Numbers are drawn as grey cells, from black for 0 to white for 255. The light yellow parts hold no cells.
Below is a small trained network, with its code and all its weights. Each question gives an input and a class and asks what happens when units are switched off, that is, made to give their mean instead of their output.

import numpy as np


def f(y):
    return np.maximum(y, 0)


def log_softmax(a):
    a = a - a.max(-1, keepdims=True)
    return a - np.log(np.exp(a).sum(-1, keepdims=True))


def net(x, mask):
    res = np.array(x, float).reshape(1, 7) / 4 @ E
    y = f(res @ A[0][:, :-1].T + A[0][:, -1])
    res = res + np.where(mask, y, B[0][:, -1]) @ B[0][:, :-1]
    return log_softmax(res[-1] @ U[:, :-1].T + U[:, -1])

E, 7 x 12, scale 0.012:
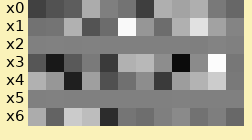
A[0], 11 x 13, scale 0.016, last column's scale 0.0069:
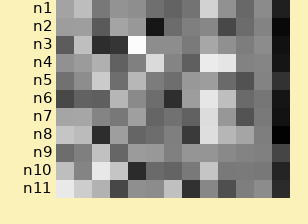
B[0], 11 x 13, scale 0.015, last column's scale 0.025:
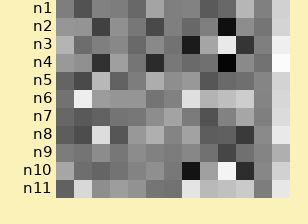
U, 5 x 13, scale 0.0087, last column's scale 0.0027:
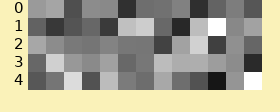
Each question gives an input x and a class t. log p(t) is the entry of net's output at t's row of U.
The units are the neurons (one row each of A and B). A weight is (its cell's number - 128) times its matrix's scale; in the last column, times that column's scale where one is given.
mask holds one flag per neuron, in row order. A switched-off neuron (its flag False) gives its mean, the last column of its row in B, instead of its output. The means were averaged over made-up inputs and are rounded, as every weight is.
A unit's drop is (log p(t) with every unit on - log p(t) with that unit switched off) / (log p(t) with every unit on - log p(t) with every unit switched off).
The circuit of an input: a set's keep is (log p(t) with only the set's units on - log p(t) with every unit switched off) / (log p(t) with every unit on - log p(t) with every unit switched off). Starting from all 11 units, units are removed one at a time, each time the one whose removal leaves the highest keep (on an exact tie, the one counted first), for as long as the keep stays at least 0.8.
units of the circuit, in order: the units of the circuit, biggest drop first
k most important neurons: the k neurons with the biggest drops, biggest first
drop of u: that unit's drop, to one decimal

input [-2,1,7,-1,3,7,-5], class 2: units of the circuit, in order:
n3
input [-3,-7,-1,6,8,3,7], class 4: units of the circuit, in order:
n8, n7
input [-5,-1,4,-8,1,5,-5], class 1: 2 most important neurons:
n7, n1
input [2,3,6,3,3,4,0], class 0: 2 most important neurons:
n7, n1
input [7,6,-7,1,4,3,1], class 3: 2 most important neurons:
n6, n2
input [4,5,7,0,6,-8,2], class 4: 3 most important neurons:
n8, n2, n11
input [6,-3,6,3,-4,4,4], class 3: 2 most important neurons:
n3, n8
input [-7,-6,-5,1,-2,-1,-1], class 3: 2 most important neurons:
n11, n4
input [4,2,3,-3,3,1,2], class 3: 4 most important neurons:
n6, n3, n5, n2
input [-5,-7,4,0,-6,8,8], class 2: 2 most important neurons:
n10, n4
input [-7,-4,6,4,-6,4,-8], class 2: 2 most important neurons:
n3, n6
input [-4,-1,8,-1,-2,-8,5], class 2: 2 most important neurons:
n10, n6
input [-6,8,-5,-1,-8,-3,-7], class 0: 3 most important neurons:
n4, n8, n10
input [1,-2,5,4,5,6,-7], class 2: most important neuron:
n3
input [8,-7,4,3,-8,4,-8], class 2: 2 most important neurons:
n4, n3
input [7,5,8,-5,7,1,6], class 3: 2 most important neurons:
n6, n3
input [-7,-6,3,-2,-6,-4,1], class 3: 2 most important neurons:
n11, n4
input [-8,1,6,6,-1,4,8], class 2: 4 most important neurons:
n10, n6, n7, n1
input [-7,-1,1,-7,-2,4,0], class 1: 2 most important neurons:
n7, n1
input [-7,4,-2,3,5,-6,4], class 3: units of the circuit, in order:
n11
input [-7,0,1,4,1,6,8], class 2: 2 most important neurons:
n10, n6
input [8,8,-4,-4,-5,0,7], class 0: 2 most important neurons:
n4, n11
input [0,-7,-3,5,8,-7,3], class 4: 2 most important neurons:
n8, n4
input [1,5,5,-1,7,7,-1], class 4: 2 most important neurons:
n8, n2
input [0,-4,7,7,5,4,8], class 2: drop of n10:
0.4
